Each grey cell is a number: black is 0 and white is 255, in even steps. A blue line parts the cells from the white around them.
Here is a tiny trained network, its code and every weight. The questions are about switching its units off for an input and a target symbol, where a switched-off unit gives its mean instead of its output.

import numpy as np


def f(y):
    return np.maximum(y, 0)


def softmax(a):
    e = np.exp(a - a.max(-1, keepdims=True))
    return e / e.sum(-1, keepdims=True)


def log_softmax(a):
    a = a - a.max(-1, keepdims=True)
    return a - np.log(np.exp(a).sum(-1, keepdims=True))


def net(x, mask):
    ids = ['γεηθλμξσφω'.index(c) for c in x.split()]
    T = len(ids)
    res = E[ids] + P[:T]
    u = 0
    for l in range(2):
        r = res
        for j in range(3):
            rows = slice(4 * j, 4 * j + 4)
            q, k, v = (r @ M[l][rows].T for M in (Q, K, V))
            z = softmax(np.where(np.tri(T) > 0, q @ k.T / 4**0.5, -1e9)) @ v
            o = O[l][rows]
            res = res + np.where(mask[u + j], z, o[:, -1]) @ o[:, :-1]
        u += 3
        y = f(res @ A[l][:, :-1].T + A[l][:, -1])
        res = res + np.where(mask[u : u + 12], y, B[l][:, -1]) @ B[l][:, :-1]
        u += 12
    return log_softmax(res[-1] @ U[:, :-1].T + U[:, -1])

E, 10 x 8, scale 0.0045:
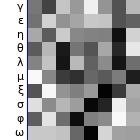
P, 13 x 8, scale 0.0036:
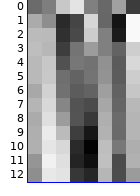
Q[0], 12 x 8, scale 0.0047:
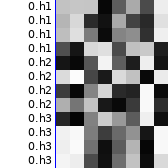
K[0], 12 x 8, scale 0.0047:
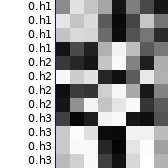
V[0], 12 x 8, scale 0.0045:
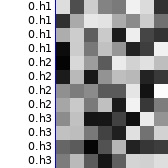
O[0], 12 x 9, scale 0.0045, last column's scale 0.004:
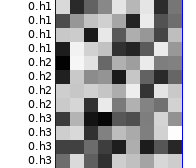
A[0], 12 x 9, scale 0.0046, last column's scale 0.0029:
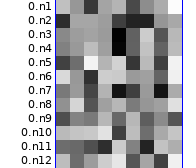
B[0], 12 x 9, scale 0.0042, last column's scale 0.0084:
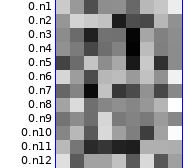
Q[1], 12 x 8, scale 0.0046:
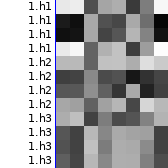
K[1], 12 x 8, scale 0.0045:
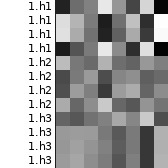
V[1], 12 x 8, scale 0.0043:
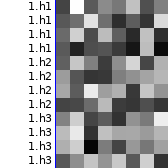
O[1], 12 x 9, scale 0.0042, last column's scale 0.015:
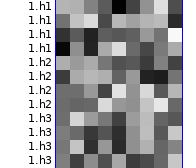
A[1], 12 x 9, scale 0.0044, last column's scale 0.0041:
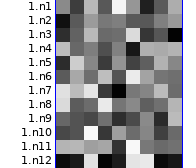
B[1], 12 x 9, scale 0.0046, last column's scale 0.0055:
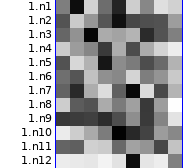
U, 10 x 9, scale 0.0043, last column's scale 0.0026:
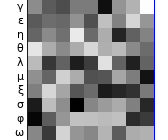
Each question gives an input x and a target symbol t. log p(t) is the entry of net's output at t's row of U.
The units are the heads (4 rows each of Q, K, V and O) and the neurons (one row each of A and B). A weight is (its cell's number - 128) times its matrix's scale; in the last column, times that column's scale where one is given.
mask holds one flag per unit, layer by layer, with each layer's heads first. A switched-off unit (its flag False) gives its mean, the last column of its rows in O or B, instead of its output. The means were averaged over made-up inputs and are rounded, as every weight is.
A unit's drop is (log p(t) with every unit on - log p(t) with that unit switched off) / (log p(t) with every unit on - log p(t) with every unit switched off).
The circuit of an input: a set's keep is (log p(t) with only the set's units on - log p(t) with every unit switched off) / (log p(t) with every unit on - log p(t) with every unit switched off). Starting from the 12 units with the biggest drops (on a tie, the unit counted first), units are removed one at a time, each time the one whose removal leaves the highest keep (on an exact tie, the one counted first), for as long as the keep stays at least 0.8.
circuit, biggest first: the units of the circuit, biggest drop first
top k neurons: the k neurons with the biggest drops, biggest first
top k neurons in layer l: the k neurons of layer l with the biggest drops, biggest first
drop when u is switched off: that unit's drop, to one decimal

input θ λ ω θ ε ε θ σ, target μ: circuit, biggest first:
[1.h1, 1.n7, 1.h3, 1.h2]
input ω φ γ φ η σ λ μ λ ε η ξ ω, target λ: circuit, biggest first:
[1.h3, 1.h1, 1.h2]
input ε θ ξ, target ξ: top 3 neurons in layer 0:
[0.n6, 0.n2, 0.n1]
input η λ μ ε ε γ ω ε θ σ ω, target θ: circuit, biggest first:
[0.h3, 1.h1, 0.h2, 1.n9]
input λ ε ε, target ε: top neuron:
[0.n7]
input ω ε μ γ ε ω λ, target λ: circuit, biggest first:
[1.h3, 0.h1, 1.h1, 1.h2]
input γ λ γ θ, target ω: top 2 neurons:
[1.n1, 0.n5]
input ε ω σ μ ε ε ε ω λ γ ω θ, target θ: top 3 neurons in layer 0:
[0.n6, 0.n8, 0.n12]
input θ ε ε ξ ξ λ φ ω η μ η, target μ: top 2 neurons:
[1.n7, 1.n11]
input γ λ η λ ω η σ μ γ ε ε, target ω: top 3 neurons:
[0.n5, 1.n1, 0.n12]
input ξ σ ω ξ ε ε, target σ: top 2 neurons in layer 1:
[1.n5, 1.n8]
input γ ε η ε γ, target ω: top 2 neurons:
[1.n1, 0.n5]
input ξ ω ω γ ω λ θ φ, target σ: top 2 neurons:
[0.n2, 1.n5]
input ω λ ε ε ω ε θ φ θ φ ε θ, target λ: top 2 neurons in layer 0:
[0.n6, 0.n12]
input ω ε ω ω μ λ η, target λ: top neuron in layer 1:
[1.n9]
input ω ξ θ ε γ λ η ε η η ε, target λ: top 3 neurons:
[0.n6, 0.n12, 1.n9]
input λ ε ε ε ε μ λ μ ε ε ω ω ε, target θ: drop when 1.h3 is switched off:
0.0
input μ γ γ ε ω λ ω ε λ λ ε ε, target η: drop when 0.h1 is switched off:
0.2
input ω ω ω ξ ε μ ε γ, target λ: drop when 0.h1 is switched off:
0.3
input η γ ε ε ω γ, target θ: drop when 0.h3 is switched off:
0.3
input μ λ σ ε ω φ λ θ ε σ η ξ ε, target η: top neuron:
[1.n4]
